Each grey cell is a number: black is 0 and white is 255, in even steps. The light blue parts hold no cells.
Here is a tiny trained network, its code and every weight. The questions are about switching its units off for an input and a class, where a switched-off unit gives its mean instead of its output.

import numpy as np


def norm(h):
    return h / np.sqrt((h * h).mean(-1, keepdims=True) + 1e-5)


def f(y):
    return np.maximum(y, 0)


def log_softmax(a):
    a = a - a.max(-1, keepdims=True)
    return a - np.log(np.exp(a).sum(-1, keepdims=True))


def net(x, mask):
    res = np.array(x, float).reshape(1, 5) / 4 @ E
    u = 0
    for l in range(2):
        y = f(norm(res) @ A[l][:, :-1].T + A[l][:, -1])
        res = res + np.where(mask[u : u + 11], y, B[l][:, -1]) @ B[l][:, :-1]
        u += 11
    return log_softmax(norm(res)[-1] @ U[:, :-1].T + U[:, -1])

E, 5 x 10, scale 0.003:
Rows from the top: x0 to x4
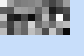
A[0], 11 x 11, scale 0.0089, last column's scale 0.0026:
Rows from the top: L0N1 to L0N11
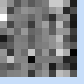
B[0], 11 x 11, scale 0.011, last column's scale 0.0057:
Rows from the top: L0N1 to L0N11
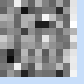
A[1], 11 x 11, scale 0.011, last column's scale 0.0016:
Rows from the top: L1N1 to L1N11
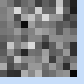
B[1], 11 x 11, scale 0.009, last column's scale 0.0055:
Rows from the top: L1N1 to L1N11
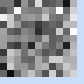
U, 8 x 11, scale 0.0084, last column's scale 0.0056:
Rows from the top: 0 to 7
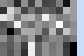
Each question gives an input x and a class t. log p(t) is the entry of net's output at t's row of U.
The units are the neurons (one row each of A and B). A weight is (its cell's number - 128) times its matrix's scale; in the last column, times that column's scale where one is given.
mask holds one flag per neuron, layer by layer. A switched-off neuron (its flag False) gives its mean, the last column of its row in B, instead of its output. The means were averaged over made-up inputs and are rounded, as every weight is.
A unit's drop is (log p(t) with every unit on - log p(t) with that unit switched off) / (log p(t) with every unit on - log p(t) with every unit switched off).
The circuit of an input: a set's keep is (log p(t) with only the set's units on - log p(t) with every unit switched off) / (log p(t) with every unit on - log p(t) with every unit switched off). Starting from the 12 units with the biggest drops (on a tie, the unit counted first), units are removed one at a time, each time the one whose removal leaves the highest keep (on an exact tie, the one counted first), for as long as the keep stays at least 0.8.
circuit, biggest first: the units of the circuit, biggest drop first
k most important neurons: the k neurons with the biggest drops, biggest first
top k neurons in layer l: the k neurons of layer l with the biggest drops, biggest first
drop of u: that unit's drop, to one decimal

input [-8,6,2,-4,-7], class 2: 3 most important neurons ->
(L0N6 L0N2 L0N7)
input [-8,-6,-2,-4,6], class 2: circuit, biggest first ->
(L0N6)
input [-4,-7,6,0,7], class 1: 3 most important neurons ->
(L0N2 L0N10 L1N4)
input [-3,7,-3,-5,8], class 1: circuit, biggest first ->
(L0N2 L1N4)
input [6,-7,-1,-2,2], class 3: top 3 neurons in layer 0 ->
(L0N1 L0N6 L0N7)
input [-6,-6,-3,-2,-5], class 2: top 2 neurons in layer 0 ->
(L0N2 L0N10)
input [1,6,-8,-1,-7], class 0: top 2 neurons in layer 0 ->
(L0N10 L0N2)
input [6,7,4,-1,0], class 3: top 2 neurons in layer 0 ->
(L0N10 L0N6)
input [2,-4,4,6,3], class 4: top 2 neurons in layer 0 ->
(L0N8 L0N10)
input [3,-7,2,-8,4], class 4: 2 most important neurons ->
(L0N9 L0N10)
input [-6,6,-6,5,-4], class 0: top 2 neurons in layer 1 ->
(L1N7 L1N2)
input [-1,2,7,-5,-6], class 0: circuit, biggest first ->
(L0N4 L1N1)
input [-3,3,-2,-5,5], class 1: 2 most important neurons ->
(L0N2 L0N8)
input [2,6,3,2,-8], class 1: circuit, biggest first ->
(L0N11)
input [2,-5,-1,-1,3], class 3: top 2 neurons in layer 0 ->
(L0N1 L0N11)
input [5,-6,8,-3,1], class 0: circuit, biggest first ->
(L0N4 L1N1)
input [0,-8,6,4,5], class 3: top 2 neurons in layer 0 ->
(L0N1 L0N11)
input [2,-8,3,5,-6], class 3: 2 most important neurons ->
(L0N1 L0N2)
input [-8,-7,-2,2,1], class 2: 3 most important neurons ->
(L0N6 L1N3 L0N10)
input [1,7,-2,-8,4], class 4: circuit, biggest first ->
(L0N9)
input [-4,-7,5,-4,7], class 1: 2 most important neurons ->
(L0N2 L0N10)
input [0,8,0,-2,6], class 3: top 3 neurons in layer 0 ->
(L0N10 L0N11 L0N5)
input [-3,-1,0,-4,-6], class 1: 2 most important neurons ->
(L0N11 L0N8)
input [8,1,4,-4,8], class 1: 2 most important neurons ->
(L0N2 L0N6)
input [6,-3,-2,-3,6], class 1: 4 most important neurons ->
(L0N2 L0N6 L1N4 L0N7)
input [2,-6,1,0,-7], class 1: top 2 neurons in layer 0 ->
(L0N11 L0N10)
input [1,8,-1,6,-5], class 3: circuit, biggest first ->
(L0N10)
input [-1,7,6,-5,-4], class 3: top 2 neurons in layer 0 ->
(L0N10 L0N8)
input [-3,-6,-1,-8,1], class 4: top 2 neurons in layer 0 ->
(L0N9 L0N10)
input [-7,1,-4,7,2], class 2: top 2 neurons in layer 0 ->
(L0N9 L0N6)
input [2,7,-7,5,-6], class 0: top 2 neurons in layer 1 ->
(L1N7 L1N2)
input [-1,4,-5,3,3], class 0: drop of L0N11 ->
0.8
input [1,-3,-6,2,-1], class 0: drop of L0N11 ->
0.7
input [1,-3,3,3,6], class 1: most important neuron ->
(L0N2)
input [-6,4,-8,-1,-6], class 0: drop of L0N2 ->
0.7
